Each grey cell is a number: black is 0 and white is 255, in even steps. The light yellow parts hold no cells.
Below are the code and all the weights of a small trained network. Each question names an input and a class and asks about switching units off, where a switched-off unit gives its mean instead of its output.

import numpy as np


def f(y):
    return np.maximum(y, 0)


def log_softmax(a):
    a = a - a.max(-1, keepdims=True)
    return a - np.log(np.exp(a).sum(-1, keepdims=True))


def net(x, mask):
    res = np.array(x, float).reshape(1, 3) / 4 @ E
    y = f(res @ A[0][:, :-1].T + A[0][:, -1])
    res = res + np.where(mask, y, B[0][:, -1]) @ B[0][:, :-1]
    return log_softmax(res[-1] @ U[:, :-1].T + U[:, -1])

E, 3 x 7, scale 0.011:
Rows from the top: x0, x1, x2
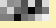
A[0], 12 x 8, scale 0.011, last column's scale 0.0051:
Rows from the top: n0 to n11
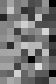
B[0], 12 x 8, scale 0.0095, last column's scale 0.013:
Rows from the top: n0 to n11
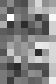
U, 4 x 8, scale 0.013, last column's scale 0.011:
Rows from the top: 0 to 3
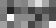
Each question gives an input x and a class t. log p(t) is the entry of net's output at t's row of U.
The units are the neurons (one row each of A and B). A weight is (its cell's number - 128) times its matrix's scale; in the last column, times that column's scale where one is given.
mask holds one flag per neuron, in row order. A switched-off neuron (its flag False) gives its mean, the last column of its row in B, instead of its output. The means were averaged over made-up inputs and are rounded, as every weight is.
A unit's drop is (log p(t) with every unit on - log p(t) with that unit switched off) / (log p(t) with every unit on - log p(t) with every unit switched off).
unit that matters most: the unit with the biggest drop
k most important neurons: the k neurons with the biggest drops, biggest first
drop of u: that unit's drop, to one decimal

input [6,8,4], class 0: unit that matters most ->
n1
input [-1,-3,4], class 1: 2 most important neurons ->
[n8 n9]
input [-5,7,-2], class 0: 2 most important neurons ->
[n8 n1]
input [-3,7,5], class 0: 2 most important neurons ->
[n8 n1]
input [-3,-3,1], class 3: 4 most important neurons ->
[n8 n7 n1 n0]
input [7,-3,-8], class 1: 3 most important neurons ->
[n3 n2 n10]
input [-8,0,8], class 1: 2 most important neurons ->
[n9 n4]
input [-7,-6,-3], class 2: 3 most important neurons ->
[n2 n8 n1]
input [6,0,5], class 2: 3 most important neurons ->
[n7 n3 n11]
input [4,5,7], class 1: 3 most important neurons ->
[n4 n9 n6]
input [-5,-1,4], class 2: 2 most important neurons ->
[n2 n3]
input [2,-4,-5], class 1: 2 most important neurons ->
[n3 n8]
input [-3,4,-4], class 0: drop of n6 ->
-0.1
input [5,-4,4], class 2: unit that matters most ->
n7
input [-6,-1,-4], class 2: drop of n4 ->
0.0
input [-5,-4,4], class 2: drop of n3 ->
0.2
